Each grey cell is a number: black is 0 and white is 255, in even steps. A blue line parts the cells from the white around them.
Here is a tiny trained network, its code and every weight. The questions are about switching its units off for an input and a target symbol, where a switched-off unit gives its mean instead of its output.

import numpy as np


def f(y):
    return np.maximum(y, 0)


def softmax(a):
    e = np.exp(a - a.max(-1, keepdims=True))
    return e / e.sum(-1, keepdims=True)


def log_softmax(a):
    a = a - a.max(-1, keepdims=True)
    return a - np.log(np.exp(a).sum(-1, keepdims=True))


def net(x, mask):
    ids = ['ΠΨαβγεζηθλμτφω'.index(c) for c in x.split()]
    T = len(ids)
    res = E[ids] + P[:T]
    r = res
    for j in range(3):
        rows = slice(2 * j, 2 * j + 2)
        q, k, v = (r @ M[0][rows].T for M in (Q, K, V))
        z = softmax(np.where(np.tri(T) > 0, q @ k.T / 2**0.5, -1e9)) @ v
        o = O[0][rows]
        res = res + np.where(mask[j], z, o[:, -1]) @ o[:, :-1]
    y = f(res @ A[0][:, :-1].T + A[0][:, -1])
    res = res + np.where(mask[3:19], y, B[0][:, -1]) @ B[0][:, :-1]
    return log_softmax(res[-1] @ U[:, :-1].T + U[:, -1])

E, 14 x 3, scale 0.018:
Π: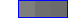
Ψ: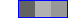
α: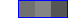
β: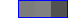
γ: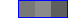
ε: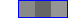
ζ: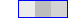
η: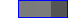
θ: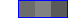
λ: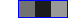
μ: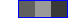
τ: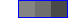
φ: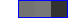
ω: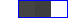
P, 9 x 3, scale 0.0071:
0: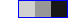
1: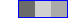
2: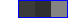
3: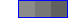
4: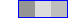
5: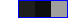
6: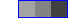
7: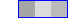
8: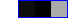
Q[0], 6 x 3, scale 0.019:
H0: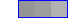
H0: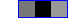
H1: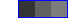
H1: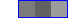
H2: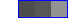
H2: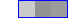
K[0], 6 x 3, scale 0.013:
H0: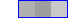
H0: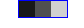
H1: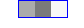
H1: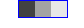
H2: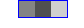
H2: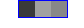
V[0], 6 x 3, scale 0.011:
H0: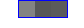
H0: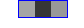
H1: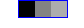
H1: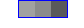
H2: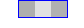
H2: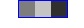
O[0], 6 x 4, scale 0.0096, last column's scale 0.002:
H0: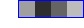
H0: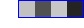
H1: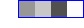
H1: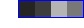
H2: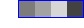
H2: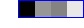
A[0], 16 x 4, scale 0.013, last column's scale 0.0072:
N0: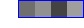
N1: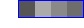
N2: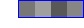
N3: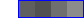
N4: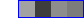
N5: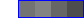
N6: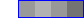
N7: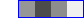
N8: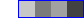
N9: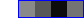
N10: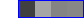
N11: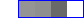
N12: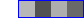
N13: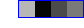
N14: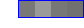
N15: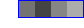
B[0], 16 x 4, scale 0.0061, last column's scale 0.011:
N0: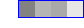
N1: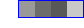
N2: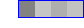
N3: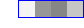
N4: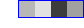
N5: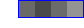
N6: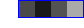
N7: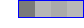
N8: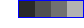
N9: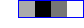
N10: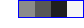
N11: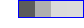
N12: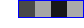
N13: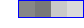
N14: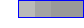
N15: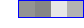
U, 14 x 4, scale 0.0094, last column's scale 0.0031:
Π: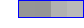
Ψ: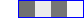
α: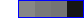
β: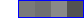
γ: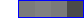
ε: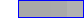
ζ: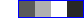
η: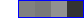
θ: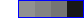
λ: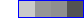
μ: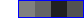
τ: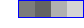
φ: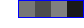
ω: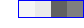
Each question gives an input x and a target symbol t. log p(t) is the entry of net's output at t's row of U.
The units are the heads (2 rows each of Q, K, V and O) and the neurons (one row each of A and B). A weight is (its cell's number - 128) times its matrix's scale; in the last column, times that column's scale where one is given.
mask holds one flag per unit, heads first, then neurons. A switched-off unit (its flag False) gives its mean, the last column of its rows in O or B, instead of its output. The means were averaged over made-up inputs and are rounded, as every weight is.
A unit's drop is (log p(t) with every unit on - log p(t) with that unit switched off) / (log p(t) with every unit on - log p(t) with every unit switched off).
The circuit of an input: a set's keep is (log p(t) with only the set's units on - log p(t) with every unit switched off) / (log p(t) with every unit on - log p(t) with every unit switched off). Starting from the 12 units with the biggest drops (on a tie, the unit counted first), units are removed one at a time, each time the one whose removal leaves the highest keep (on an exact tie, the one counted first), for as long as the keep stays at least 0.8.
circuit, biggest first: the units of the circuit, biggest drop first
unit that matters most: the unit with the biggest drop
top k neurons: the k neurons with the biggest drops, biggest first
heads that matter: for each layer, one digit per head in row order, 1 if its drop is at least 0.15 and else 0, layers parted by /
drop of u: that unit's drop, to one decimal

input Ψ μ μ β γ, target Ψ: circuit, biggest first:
N9; H2
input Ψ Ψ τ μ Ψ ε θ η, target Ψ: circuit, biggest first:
N9; H2
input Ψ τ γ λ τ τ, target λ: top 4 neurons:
N4; N9; N13; N3
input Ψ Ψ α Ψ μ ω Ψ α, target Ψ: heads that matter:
101
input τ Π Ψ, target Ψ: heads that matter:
010
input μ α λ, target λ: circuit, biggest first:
N4; N13; H2
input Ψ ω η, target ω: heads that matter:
010
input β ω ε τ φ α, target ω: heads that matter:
010
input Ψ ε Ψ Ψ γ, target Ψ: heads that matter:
100
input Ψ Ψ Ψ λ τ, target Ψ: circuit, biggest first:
N9; H2; H0
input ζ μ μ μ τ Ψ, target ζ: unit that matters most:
H1
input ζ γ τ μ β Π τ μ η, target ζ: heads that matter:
010
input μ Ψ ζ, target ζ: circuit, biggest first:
H1; H2
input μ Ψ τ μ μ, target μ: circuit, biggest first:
N10; H2; H0
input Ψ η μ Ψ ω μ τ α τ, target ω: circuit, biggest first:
H1
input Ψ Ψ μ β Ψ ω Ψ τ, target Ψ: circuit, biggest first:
N9; H2
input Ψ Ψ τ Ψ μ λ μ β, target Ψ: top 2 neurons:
N9; N6
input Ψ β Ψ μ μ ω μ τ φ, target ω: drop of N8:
-0.1
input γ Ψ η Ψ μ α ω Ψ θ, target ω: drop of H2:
0.1
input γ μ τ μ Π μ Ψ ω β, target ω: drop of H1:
0.3
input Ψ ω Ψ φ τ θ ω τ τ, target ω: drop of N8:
-0.1
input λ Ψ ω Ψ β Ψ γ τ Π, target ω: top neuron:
N4
